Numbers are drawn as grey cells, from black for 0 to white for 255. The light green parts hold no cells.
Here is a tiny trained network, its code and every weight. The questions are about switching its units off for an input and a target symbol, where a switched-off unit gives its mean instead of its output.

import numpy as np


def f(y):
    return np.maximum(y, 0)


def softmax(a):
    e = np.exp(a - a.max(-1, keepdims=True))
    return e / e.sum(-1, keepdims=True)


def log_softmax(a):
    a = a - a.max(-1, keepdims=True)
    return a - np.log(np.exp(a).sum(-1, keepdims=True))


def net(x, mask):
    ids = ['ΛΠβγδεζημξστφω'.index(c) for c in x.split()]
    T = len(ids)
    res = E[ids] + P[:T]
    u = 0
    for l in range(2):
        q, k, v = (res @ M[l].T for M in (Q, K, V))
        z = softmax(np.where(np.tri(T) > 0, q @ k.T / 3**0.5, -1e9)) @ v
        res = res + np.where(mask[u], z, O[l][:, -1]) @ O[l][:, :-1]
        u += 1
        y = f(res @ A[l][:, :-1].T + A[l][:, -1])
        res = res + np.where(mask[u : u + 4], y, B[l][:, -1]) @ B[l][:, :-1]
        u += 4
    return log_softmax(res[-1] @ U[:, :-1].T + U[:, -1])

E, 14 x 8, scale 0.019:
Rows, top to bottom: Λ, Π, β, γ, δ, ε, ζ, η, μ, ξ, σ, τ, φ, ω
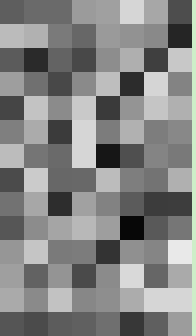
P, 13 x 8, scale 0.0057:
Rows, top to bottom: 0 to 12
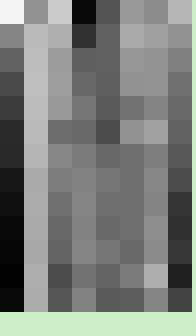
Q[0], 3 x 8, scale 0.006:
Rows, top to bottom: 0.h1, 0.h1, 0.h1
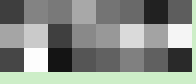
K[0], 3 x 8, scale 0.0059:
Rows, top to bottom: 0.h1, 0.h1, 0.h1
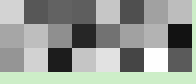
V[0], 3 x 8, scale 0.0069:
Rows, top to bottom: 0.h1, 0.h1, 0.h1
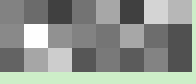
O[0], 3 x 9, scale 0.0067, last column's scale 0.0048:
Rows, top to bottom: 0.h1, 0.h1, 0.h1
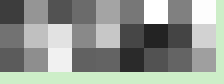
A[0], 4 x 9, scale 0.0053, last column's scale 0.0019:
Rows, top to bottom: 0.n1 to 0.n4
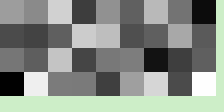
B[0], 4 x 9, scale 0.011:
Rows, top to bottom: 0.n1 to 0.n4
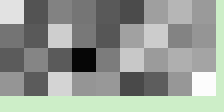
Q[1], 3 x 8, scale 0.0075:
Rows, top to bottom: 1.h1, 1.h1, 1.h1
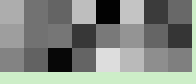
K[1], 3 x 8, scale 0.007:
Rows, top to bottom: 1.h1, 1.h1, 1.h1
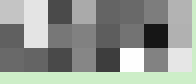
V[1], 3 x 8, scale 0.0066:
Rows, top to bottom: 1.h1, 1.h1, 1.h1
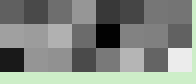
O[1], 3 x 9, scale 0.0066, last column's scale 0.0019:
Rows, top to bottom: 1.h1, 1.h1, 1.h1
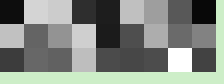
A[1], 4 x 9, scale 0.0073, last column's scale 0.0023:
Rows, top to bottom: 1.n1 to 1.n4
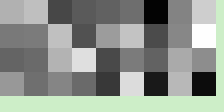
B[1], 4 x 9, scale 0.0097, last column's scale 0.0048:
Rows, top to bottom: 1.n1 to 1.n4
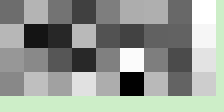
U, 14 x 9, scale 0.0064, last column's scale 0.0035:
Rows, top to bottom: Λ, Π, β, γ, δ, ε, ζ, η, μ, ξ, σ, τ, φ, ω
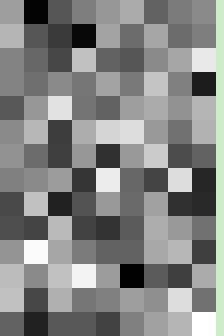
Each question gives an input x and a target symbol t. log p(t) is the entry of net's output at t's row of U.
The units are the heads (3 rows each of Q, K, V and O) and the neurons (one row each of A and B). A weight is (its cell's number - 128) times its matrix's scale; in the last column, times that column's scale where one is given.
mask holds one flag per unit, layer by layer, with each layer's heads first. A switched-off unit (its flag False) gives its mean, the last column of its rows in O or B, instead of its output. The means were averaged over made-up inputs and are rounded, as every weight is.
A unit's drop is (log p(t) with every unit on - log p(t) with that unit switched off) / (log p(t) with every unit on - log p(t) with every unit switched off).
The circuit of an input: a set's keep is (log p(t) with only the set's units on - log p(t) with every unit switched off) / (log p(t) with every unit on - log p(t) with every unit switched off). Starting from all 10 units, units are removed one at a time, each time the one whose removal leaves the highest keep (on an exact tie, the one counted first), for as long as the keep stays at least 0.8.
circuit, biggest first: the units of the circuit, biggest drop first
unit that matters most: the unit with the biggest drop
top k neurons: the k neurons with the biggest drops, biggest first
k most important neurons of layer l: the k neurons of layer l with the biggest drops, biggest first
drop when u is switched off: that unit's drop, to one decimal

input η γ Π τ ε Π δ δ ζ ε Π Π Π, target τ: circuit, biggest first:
1.n3; 1.n1
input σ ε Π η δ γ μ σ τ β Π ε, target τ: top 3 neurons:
0.n4; 0.n3; 1.n1
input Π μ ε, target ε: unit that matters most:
1.n3
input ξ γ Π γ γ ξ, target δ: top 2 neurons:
0.n2; 1.n2
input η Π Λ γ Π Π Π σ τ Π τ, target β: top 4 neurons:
1.n4; 0.n3; 1.n2; 0.n4
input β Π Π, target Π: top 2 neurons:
0.n3; 1.n1
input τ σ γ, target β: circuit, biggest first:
0.n4; 1.h1
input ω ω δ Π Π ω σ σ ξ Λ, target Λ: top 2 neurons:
1.n2; 1.n4
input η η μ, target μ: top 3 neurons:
1.n1; 0.n4; 0.n1
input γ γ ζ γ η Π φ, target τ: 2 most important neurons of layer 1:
1.n2; 1.n3
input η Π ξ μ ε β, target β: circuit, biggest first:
1.n4; 1.h1; 0.n4
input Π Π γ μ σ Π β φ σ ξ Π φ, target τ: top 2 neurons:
1.n2; 0.n3
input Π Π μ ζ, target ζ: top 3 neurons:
1.n3; 0.n4; 0.n3
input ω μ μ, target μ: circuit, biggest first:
1.n1; 0.h1; 0.n4
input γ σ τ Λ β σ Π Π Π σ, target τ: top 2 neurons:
1.n2; 1.n3
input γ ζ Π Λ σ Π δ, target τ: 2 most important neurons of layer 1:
1.n1; 1.n2
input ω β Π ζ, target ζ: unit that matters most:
0.h1
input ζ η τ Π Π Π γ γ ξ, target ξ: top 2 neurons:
0.n2; 0.n4
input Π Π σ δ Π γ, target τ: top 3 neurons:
0.n3; 1.n3; 1.n1
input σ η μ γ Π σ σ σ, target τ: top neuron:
1.n2
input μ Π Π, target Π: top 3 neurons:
0.n3; 1.n1; 1.n2
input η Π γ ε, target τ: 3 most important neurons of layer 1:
1.n1; 1.n3; 1.n2
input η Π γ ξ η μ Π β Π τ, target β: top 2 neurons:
1.n4; 1.n2
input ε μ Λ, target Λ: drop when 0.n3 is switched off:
-0.1
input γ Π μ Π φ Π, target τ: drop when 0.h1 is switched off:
0.1
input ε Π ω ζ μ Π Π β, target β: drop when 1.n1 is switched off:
0.0
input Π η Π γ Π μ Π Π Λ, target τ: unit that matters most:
1.h1
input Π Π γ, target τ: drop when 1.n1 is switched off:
0.2
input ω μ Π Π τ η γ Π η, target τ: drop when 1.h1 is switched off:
0.3
